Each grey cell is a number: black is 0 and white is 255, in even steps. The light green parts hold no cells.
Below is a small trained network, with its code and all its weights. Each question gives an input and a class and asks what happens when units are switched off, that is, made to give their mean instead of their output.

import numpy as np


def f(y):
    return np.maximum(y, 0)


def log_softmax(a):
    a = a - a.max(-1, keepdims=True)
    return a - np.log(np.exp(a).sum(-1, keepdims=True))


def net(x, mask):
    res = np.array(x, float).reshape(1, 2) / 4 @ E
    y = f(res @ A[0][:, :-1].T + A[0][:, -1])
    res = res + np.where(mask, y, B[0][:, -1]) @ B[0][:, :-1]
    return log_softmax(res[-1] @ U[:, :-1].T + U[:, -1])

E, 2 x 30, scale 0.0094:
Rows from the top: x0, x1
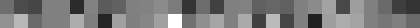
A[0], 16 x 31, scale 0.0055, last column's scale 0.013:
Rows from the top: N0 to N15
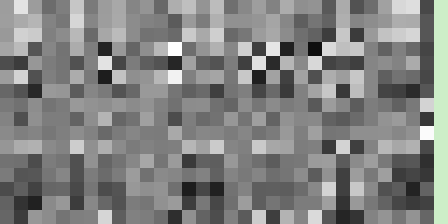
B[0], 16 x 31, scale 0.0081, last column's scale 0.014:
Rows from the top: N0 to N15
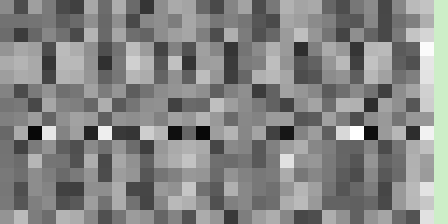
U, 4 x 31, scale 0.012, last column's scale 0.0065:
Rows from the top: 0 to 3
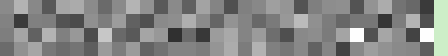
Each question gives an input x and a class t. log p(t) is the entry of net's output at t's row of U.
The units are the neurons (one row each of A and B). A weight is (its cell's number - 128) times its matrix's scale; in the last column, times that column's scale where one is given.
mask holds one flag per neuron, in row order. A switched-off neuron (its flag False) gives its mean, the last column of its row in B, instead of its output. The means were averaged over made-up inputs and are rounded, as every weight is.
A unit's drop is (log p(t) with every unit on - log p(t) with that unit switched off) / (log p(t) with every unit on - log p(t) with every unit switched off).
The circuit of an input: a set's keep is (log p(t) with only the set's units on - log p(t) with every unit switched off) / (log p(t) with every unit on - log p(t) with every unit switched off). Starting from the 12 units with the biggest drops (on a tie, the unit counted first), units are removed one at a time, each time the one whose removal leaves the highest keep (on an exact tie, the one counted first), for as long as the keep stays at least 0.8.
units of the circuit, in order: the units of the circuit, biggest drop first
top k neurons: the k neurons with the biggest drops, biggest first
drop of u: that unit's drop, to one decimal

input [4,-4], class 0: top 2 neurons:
(N4; N15)
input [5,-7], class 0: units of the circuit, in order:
(N4)
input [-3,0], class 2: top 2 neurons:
(N13; N14)
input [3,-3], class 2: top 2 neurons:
(N3; N5)
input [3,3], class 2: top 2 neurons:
(N4; N15)
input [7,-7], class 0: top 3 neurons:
(N4; N15; N2)
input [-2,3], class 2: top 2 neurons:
(N4; N15)
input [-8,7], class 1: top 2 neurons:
(N2; N0)
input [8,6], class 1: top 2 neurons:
(N13; N14)
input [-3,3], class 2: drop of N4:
0.4
